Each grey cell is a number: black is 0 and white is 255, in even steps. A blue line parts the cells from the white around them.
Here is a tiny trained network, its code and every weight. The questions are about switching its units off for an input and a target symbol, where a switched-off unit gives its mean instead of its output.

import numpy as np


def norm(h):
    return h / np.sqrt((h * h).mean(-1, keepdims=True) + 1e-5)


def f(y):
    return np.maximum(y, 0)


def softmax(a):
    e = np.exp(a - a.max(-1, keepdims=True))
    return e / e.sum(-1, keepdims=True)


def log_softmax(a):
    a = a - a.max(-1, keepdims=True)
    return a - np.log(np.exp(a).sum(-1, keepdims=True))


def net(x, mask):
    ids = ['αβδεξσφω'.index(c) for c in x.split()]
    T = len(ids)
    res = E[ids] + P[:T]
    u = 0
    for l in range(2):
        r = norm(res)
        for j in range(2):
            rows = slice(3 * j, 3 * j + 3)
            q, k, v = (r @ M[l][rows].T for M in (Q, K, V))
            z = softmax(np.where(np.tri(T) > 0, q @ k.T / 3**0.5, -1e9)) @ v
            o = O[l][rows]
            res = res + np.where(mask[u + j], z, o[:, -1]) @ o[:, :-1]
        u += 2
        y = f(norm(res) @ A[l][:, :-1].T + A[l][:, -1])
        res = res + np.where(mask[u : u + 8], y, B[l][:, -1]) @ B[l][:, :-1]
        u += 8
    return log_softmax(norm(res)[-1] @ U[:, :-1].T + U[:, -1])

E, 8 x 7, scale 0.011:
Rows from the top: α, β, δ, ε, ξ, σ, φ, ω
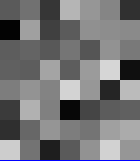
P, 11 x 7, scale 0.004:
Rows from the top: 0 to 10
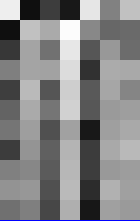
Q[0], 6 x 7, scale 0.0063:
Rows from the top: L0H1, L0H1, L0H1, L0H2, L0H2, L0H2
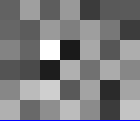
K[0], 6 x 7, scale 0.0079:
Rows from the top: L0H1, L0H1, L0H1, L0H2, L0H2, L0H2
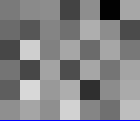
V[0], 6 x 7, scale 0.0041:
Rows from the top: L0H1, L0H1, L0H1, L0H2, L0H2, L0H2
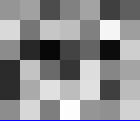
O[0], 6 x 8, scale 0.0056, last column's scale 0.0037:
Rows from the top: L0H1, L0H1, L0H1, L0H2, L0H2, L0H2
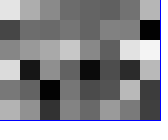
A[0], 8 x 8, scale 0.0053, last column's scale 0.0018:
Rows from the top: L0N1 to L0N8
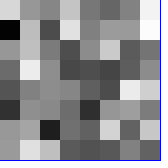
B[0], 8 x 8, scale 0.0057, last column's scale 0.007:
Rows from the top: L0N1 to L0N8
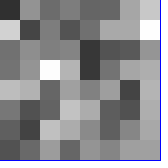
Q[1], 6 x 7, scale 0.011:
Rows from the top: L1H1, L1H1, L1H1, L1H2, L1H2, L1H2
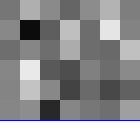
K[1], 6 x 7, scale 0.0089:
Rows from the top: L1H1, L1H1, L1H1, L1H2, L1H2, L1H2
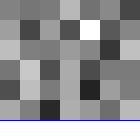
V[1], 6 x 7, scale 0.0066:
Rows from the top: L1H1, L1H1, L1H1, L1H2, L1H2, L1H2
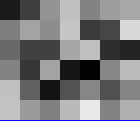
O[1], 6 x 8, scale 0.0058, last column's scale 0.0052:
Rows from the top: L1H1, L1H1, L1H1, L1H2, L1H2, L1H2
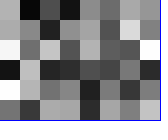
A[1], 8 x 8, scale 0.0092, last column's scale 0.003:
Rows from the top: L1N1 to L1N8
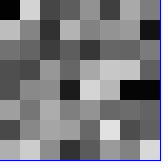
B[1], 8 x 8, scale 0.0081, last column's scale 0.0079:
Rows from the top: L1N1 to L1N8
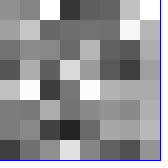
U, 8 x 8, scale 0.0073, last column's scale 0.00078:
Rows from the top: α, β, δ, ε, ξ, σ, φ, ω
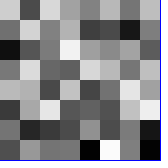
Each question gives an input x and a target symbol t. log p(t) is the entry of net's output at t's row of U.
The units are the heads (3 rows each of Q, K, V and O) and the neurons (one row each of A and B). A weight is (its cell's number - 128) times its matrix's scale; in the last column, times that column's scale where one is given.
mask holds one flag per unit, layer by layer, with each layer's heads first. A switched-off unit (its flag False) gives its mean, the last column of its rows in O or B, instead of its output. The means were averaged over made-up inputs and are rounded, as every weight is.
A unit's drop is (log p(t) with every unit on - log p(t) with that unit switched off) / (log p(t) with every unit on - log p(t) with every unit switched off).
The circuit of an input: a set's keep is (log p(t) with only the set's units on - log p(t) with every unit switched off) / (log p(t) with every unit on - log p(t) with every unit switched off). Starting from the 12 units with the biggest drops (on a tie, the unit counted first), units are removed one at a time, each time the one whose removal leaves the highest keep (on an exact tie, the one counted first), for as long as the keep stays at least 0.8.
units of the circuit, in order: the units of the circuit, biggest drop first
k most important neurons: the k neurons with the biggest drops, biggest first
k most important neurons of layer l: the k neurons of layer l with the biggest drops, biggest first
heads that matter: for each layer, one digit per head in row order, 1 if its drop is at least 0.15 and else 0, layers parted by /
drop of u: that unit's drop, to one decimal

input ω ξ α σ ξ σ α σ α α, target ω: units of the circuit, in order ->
[L1H1 L1N7]
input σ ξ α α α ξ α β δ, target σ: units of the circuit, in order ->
[L1H2 L0H2 L1N1]
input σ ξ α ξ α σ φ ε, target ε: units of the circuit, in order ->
[L1N5 L1H2]
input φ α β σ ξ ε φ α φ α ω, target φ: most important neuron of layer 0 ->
[L0N7]
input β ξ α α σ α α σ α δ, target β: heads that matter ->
01 / 01
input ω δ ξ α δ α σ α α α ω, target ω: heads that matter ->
01 / 10
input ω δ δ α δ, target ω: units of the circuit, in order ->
[L1H1 L1N7]
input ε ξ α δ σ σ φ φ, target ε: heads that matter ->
00 / 11
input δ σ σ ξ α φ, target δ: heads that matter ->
11 / 00
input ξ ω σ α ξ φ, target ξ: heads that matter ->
00 / 10
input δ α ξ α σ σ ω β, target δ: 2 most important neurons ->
[L0N2 L1N4]
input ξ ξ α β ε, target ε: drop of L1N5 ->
0.3
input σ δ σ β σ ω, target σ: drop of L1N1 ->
0.3
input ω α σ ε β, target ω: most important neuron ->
[L0N2]
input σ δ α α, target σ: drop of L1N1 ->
0.2
